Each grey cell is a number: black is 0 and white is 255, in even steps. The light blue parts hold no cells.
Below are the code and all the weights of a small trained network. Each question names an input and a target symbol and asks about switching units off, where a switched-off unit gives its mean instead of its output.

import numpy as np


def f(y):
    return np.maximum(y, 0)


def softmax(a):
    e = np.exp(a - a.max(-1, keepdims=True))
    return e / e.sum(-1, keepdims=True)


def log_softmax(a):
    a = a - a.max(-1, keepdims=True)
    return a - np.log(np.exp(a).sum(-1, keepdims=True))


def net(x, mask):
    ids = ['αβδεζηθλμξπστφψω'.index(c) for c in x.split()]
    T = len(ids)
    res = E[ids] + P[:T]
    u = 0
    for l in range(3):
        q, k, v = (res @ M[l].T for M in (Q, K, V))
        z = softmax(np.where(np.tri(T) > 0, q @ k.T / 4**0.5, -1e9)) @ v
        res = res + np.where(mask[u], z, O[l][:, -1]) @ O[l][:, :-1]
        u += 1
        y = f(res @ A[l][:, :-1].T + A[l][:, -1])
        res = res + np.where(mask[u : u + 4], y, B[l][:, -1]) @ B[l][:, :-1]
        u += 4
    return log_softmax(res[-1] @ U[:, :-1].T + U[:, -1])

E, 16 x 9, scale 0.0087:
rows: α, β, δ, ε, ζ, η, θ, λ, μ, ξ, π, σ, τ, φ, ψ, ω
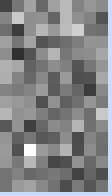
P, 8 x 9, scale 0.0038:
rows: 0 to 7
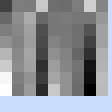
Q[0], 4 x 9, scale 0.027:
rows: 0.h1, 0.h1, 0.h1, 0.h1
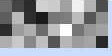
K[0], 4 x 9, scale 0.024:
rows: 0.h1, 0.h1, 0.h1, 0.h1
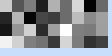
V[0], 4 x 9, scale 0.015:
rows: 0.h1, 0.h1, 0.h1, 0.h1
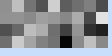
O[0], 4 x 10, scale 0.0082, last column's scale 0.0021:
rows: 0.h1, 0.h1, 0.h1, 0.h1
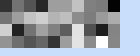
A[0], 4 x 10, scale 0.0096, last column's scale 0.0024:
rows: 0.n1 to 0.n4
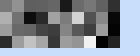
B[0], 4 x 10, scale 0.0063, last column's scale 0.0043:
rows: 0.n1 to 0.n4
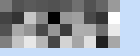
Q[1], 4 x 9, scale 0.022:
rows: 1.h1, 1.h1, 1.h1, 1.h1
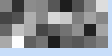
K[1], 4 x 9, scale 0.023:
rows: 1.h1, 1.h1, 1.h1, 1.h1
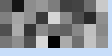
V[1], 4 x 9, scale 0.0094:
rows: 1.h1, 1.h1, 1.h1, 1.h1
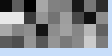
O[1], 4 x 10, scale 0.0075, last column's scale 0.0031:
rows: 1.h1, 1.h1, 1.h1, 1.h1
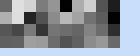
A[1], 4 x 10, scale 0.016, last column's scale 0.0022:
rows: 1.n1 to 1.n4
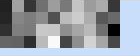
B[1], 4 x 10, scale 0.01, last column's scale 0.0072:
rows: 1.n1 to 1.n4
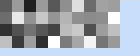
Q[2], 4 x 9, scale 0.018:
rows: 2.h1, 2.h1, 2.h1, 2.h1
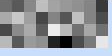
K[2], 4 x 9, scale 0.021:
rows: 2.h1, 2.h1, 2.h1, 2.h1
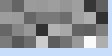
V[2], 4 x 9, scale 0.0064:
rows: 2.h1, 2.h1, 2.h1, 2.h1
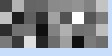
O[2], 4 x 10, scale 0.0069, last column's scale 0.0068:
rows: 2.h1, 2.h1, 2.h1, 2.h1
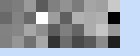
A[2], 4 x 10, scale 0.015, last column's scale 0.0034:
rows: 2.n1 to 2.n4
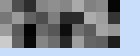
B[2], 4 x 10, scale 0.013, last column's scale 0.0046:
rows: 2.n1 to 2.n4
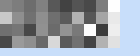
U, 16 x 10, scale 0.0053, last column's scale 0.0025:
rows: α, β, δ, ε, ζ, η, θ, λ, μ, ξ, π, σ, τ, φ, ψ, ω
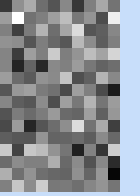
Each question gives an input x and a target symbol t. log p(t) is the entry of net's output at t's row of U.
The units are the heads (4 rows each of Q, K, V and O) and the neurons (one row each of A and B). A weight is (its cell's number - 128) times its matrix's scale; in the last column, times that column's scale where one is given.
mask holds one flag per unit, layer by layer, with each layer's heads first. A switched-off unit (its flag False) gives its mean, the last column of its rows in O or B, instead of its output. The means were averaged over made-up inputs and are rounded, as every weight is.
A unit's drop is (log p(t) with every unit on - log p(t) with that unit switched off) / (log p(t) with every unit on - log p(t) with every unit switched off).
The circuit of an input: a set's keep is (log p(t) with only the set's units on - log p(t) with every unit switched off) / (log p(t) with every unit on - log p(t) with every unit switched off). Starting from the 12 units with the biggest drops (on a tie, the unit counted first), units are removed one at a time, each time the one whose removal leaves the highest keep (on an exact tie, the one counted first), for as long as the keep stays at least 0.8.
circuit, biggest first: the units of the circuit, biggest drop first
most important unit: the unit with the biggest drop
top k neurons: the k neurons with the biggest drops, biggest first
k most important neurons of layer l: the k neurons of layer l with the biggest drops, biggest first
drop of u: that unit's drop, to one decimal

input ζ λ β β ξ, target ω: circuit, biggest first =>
[2.h1, 1.n4, 1.h1, 1.n3]
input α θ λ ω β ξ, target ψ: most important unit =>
2.n2
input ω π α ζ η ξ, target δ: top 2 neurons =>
[0.n2, 1.n2]
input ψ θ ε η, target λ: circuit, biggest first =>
[0.h1, 1.h1, 0.n2, 0.n1]
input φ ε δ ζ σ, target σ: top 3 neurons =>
[2.n1, 2.n4, 1.n2]
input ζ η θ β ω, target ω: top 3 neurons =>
[1.n4, 1.n3, 0.n2]
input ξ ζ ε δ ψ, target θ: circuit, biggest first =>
[0.h1, 1.h1]
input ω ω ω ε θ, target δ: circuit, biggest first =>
[0.n2, 0.h1]
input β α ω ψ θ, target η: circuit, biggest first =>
[1.n2, 2.h1, 0.n4]
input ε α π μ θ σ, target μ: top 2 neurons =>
[2.n3, 1.n2]
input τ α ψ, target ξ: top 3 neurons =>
[2.n3, 2.n4, 1.n2]
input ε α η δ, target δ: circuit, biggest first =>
[0.h1, 1.n3, 0.n4]
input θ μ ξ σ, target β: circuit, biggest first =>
[1.h1, 0.h1]
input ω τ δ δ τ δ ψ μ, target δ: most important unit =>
0.n2
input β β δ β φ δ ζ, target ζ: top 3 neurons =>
[1.n4, 0.n2, 1.n3]
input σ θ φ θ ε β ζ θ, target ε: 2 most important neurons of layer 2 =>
[2.n2, 2.n3]
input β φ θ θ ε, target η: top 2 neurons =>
[1.n2, 0.n4]
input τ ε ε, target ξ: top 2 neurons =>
[2.n3, 2.n4]
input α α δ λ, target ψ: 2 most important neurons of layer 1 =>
[1.n3, 1.n2]
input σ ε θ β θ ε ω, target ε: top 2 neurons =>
[2.n2, 2.n3]
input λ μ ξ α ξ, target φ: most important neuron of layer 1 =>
[1.n2]
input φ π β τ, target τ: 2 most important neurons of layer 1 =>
[1.n3, 1.n1]
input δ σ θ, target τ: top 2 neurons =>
[0.n4, 1.n3]
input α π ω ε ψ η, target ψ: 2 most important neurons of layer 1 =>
[1.n3, 1.n2]
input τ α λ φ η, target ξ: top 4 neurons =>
[2.n3, 2.n4, 1.n2, 0.n4]
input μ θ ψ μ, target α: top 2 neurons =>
[0.n2, 1.n2]
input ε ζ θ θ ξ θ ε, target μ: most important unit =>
1.h1
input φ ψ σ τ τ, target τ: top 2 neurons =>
[1.n3, 1.n1]
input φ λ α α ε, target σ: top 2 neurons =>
[2.n1, 2.n4]
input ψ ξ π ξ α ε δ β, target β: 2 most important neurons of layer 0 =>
[0.n3, 0.n4]
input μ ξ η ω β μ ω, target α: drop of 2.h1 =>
0.2
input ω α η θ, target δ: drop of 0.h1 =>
1.2
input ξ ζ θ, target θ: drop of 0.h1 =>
0.7
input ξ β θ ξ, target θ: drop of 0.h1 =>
0.6
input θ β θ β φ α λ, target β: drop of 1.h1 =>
0.9
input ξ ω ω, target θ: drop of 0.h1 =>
0.6
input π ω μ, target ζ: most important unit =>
2.h1
